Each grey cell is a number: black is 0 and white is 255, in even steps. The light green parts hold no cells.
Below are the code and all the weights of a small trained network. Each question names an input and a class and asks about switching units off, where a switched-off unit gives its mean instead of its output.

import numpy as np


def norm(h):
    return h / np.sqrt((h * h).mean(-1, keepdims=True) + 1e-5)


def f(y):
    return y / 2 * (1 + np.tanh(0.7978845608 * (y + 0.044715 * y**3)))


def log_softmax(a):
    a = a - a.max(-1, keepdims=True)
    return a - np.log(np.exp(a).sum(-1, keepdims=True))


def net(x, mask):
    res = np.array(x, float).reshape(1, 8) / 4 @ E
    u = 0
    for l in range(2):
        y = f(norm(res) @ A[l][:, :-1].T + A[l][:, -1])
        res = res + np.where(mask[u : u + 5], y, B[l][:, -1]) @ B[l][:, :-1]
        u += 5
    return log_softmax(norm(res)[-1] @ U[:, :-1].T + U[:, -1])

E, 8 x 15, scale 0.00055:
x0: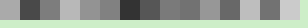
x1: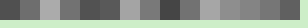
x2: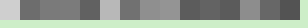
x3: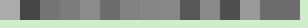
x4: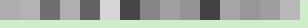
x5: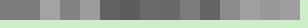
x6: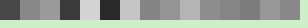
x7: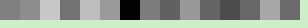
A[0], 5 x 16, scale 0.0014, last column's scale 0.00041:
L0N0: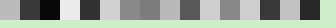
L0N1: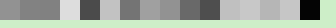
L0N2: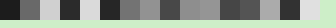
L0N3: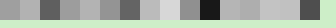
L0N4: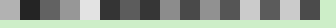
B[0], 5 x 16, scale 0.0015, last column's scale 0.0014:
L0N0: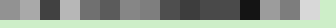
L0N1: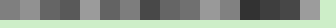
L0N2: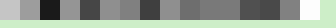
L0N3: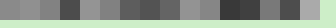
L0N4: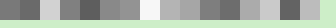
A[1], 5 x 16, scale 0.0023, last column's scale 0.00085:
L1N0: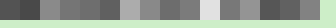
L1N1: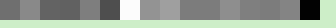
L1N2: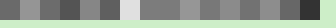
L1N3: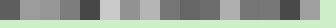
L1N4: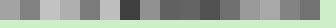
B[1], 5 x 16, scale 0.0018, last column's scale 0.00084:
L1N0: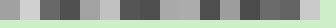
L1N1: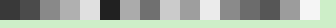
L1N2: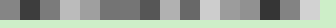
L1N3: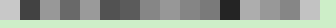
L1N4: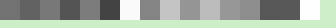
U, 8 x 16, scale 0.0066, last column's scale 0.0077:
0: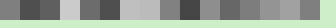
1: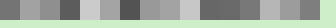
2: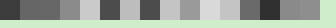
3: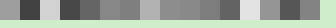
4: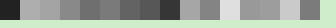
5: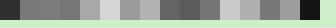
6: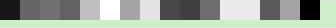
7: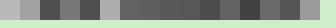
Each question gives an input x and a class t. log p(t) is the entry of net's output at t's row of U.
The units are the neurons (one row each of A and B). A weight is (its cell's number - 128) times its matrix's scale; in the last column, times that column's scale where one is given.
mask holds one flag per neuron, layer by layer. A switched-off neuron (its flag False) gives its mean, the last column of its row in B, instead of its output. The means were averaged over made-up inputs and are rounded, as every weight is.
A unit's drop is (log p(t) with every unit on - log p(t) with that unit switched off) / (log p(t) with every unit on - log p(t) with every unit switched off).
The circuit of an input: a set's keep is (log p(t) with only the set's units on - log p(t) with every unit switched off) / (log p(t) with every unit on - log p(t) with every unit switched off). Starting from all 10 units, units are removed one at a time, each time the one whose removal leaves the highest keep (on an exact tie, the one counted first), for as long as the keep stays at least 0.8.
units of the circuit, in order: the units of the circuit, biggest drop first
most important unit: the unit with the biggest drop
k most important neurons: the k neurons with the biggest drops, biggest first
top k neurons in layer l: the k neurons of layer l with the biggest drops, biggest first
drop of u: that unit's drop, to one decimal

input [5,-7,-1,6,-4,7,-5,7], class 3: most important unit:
L1N4
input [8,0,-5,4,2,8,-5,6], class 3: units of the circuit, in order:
(L1N4, L0N4, L1N1)
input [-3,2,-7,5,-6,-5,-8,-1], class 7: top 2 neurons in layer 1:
(L1N0, L1N4)
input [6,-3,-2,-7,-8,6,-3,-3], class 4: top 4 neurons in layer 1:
(L1N3, L1N0, L1N2, L1N1)
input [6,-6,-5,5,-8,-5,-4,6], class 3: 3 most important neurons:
(L0N4, L1N1, L1N4)
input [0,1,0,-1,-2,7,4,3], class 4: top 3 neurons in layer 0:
(L0N0, L0N1, L0N3)
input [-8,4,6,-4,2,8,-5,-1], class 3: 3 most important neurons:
(L1N3, L0N2, L0N0)
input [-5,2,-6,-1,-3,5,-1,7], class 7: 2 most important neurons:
(L0N2, L1N1)
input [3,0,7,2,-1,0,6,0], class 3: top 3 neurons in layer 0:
(L0N4, L0N0, L0N1)
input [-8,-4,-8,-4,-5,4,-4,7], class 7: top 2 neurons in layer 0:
(L0N2, L0N4)
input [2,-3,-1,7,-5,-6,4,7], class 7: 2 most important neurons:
(L0N2, L1N1)
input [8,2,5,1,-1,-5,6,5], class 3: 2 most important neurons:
(L0N4, L1N1)
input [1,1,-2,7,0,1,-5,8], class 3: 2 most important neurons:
(L1N4, L1N1)
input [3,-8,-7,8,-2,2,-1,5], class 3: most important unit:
L0N4
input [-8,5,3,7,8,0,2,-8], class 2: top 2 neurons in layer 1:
(L1N1, L1N2)
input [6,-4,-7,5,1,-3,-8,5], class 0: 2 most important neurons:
(L1N4, L1N0)
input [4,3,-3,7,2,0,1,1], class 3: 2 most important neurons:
(L0N4, L1N1)
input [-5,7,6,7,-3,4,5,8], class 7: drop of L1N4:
0.1
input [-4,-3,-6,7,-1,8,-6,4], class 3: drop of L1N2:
0.2
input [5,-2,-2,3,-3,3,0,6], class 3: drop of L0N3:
0.0
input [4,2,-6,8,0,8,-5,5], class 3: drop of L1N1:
0.2
